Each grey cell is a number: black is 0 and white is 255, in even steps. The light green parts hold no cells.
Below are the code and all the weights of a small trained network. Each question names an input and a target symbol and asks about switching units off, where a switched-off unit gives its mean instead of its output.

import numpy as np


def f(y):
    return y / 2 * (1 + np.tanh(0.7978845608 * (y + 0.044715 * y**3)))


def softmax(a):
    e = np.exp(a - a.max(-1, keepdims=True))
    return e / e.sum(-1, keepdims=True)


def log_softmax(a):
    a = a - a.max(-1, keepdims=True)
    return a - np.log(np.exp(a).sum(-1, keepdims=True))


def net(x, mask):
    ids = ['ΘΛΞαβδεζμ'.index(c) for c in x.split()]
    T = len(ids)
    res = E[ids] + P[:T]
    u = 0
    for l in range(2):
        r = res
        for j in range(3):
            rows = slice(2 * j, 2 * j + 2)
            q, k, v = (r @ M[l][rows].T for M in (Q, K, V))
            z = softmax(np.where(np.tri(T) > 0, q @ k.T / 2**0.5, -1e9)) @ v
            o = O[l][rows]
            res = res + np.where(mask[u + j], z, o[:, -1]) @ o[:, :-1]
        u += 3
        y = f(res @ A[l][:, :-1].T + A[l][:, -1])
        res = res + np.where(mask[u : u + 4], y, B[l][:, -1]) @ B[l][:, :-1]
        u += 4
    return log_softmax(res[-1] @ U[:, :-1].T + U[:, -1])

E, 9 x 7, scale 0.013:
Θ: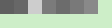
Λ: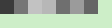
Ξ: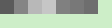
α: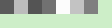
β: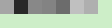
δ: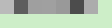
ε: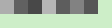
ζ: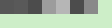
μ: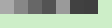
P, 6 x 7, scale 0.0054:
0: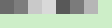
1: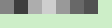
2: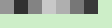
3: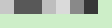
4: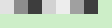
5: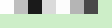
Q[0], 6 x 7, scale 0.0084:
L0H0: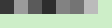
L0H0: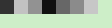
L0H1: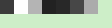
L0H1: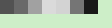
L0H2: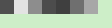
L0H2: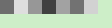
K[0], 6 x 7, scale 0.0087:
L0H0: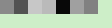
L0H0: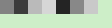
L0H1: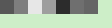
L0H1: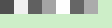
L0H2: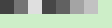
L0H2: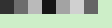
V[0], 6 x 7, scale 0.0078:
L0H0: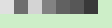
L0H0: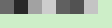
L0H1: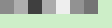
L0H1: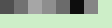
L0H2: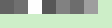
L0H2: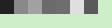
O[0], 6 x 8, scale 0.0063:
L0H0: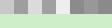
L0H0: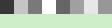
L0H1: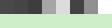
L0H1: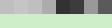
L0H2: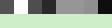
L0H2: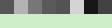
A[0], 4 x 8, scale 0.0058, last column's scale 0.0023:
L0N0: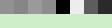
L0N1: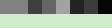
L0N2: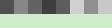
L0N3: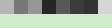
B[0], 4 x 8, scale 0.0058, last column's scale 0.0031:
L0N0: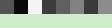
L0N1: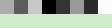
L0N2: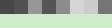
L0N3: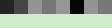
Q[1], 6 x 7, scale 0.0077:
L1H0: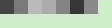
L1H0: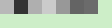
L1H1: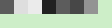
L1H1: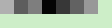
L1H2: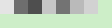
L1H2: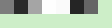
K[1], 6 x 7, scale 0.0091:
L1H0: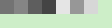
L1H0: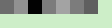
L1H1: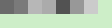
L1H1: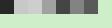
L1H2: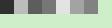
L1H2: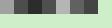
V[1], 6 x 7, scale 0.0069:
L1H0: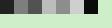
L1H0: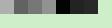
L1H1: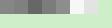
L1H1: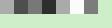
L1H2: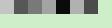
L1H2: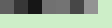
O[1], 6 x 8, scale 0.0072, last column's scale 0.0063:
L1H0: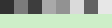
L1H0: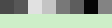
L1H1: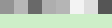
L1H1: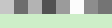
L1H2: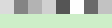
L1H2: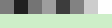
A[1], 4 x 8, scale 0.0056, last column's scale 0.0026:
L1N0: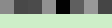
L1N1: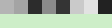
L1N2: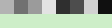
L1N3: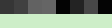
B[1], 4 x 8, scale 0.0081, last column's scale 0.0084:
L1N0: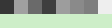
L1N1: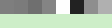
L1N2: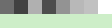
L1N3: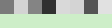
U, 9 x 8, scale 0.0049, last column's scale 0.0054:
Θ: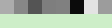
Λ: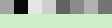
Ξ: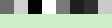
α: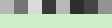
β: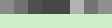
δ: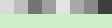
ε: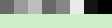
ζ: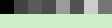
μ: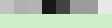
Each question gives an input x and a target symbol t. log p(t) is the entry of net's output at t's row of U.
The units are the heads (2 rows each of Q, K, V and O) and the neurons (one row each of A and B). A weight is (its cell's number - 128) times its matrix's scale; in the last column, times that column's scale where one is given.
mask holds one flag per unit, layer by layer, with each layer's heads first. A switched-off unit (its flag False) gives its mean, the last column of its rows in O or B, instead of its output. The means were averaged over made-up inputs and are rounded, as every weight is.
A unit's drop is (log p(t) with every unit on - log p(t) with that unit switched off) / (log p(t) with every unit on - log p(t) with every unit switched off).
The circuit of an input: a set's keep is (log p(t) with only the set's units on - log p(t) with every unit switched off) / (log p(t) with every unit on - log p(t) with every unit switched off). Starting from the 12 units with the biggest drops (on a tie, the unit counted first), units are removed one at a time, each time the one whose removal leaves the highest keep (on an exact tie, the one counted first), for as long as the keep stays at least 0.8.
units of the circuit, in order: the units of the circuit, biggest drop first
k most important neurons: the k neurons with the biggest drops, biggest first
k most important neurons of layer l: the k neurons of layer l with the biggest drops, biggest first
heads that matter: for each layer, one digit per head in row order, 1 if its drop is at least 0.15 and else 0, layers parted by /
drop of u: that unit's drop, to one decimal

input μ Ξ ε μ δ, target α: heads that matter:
100 / 010
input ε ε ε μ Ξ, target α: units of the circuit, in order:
L1H1, L0H0, L1H0
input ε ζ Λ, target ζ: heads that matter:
100 / 011
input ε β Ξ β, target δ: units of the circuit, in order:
L1H1, L0H0, L0H1, L1N1
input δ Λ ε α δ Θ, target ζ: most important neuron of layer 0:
L0N3
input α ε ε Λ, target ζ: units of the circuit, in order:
L1H0, L0H1
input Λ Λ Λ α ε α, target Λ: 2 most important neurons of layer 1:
L1N3, L1N0
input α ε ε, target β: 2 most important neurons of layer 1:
L1N3, L1N2
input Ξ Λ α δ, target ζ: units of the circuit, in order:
L1H2, L0H1
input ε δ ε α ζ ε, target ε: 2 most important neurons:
L0N1, L1N3
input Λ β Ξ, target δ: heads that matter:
111 / 010
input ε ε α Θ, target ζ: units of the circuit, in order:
L1H2, L0H1
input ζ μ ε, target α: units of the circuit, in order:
L1H1, L0H1, L1N3, L1H0
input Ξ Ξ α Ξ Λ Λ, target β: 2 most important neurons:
L0N1, L1N1
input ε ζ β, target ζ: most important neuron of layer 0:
L0N1
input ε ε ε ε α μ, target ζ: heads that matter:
011 / 101
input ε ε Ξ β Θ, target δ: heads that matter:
110 / 011
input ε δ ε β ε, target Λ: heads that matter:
001 / 000
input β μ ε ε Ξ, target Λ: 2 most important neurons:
L1N3, L1N0
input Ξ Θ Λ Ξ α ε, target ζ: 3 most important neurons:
L0N3, L1N0, L1N1
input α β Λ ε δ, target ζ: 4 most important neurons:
L1N0, L1N1, L0N2, L0N3
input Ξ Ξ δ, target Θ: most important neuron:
L0N1
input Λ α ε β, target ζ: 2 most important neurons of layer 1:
L1N0, L1N1
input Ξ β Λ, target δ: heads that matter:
111 / 110
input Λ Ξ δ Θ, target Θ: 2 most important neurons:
L0N1, L1N3
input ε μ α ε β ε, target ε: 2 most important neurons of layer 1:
L1N3, L1N0
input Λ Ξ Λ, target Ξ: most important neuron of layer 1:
L1N2
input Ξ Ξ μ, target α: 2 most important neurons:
L0N3, L1N3
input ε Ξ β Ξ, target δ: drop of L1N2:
0.0
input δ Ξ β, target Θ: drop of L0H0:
0.2
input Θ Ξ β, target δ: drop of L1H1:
0.4
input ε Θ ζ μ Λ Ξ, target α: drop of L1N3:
0.1
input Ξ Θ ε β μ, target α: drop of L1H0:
0.2
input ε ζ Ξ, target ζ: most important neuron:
L1N2
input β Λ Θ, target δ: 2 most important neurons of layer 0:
L0N2, L0N1
